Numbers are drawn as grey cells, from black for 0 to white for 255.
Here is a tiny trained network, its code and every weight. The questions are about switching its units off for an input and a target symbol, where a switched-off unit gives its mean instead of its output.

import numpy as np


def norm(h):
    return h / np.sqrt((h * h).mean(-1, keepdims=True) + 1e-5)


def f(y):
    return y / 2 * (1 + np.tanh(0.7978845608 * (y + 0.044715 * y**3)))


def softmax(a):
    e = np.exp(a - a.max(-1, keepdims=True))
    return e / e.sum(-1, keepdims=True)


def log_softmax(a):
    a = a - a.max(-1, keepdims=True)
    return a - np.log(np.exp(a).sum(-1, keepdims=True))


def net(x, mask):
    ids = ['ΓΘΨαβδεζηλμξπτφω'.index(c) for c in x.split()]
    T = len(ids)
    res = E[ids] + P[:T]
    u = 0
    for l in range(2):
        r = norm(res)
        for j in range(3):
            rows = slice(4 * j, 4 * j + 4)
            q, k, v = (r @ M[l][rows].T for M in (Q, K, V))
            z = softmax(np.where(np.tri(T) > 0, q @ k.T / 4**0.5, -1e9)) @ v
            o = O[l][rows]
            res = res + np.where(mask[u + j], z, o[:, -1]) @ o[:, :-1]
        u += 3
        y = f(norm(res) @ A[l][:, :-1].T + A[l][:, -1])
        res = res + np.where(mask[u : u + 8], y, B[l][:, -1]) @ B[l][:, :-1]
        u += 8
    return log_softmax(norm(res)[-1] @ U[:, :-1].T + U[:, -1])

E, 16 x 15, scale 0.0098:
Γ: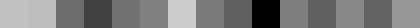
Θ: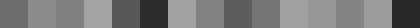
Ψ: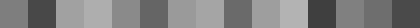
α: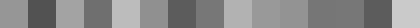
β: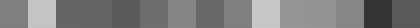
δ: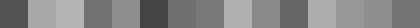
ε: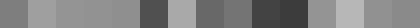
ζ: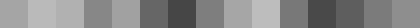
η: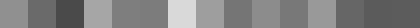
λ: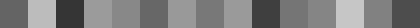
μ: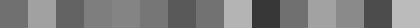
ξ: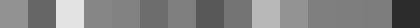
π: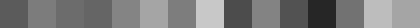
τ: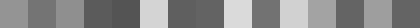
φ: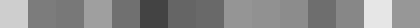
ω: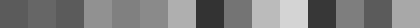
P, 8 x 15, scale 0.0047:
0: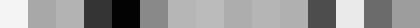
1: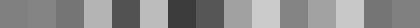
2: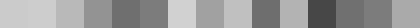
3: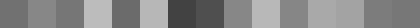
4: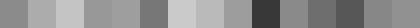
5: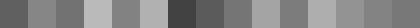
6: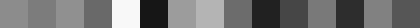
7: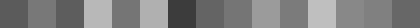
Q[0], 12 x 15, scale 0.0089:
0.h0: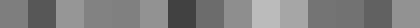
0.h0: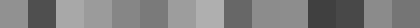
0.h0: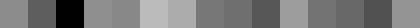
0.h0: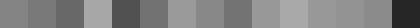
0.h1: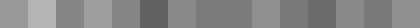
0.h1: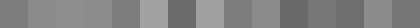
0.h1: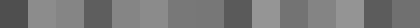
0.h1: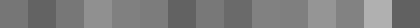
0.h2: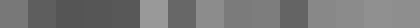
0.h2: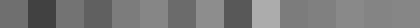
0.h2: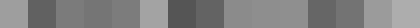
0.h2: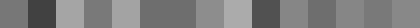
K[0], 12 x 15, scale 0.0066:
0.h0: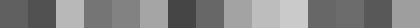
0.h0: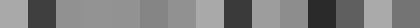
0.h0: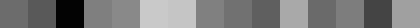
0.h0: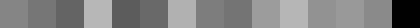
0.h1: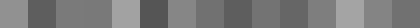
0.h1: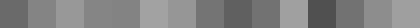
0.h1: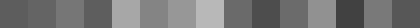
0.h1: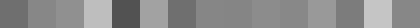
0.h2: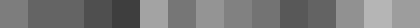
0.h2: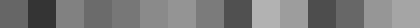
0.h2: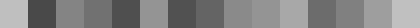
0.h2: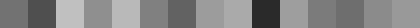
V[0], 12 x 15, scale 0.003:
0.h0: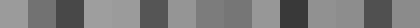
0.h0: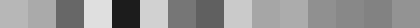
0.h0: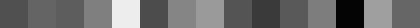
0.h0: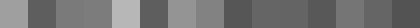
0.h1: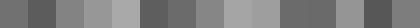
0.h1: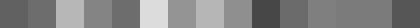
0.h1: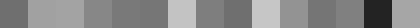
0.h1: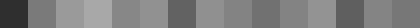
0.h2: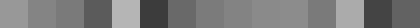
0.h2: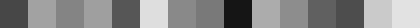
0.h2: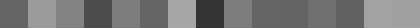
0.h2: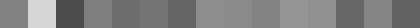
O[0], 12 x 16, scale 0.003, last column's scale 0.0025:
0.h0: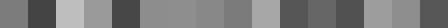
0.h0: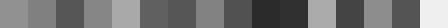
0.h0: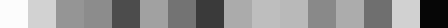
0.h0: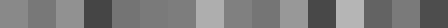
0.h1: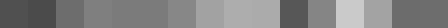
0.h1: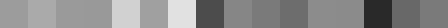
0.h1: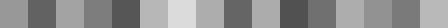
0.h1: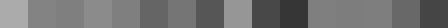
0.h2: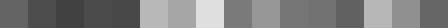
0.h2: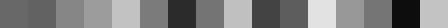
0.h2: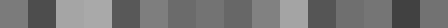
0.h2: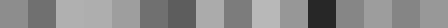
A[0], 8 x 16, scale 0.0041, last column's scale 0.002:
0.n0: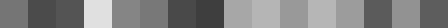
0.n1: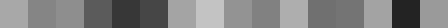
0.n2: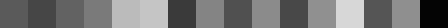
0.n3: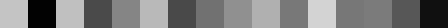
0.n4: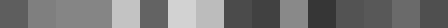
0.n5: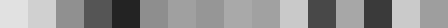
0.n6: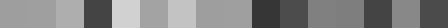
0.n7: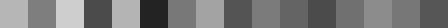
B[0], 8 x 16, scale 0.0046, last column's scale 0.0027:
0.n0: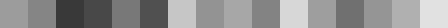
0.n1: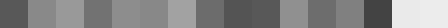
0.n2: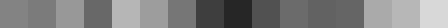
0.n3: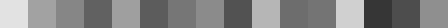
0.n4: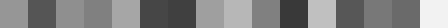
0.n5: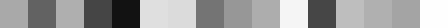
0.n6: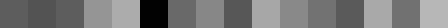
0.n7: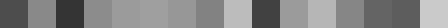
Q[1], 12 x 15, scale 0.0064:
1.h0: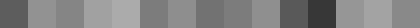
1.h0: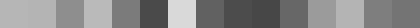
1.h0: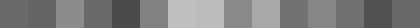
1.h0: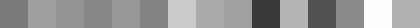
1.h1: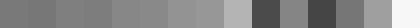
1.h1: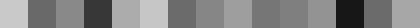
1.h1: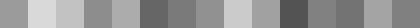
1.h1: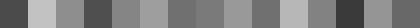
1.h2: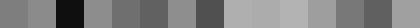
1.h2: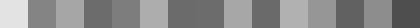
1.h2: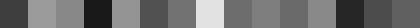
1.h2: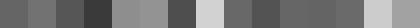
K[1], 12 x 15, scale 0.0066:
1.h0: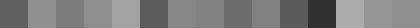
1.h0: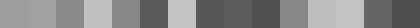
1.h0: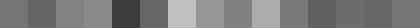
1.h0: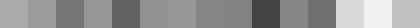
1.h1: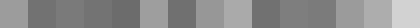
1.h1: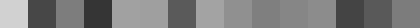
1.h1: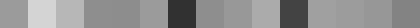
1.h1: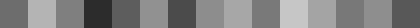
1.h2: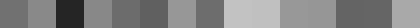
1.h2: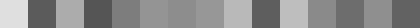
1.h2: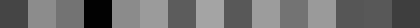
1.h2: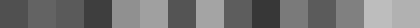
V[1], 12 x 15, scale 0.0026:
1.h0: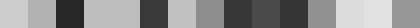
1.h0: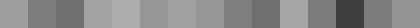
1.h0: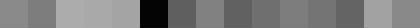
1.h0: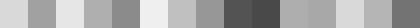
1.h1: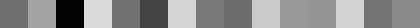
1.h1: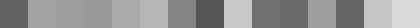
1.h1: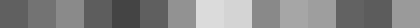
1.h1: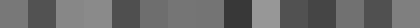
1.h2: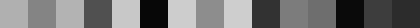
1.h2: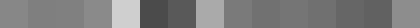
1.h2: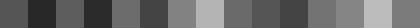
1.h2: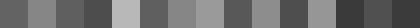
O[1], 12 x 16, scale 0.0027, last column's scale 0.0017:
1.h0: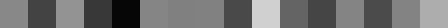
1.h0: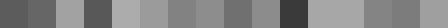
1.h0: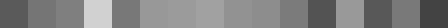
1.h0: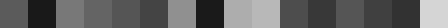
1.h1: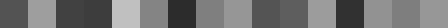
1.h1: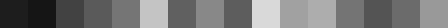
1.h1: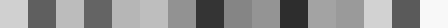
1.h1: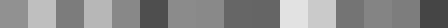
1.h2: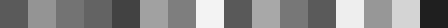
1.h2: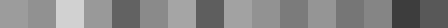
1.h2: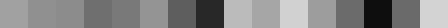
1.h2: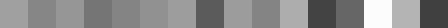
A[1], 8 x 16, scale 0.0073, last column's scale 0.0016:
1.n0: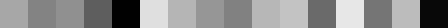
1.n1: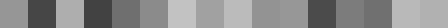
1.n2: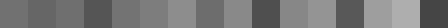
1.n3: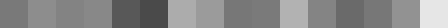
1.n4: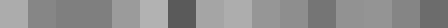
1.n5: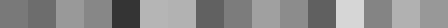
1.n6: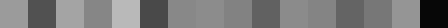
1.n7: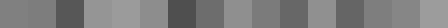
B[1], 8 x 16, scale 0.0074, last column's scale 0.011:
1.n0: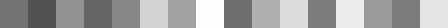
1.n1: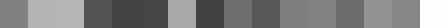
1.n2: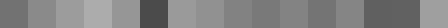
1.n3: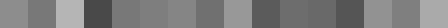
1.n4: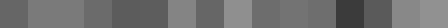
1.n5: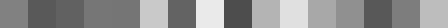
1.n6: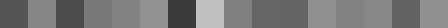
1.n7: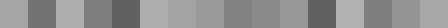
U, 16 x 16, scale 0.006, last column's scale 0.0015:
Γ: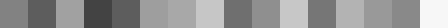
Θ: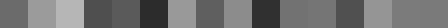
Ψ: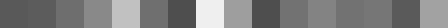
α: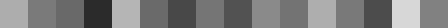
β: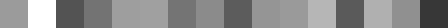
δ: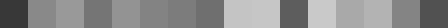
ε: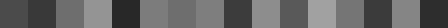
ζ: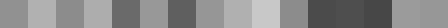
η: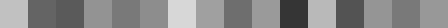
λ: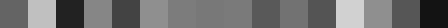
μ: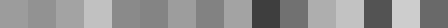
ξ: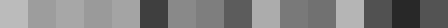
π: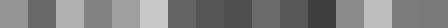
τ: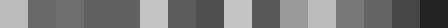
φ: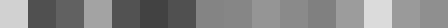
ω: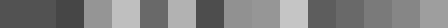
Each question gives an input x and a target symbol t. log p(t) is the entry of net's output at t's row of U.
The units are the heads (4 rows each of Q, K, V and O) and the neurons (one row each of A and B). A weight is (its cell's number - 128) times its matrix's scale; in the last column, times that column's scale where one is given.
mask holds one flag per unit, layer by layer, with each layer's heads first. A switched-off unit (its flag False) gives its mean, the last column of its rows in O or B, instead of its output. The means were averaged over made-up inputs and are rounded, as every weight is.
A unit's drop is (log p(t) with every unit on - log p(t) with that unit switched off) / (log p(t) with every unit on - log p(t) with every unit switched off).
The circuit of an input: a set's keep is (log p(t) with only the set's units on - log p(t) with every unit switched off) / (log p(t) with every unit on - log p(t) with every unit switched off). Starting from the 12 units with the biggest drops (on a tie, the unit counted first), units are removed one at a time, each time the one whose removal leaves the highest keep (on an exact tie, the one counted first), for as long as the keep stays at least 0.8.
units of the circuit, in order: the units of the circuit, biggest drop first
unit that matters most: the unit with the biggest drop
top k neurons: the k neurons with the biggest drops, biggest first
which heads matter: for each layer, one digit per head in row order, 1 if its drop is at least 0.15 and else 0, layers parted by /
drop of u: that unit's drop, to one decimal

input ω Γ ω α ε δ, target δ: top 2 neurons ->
(0.n5; 1.n1)
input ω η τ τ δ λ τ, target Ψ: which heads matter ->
110 / 100
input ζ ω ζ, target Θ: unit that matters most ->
0.h0
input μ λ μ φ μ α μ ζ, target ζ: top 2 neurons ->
(1.n1; 1.n0)
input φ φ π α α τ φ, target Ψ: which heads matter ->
010 / 000
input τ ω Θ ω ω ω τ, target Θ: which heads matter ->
111 / 011
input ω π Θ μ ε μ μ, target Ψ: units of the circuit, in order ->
(1.n1; 1.n6)
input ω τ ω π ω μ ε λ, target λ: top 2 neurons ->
(0.n5; 1.n0)
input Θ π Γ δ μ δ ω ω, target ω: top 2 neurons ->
(0.n5; 1.n1)
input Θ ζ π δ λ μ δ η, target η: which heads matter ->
000 / 010
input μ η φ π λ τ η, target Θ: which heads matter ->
101 / 000
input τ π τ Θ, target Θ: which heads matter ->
000 / 000
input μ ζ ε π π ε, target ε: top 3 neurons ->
(1.n0; 0.n5; 1.n1)
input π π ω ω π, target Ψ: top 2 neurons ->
(1.n1; 0.n5)
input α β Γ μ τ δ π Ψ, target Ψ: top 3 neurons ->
(0.n5; 1.n1; 1.n6)
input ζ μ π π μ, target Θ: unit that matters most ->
0.h2
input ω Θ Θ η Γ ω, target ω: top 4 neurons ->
(1.n1; 1.n0; 0.n0; 1.n5)
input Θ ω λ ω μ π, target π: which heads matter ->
000 / 000
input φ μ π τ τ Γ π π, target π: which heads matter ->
001 / 000
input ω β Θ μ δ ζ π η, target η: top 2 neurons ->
(1.n0; 1.n1)
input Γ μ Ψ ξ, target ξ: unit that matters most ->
0.n5
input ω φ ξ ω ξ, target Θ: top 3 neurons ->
(1.n0; 0.n5; 0.n7)
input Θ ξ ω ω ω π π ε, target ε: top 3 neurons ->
(1.n0; 1.n1; 0.n5)
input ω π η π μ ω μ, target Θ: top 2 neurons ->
(0.n6; 0.n5)
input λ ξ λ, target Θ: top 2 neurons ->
(0.n4; 1.n0)
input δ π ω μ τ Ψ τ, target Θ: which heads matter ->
100 / 011
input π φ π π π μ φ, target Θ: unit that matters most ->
0.h1
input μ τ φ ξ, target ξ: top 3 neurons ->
(0.n3; 1.n1; 1.n0)
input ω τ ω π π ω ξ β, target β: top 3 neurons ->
(1.n0; 1.n1; 1.n5)
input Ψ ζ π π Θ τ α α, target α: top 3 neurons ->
(0.n5; 1.n0; 0.n3)
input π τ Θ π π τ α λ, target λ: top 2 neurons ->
(1.n0; 1.n1)
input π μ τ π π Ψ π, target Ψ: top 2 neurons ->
(1.n1; 1.n0)
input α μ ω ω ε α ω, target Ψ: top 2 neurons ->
(0.n4; 1.n6)
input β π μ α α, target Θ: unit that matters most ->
0.n6
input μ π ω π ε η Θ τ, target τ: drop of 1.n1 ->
0.4
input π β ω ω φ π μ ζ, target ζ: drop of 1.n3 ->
0.1
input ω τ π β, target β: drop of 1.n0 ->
0.5
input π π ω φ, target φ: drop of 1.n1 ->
0.5
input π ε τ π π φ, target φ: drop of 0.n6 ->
0.0
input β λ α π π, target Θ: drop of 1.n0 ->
0.1
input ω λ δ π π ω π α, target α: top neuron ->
(1.n0)
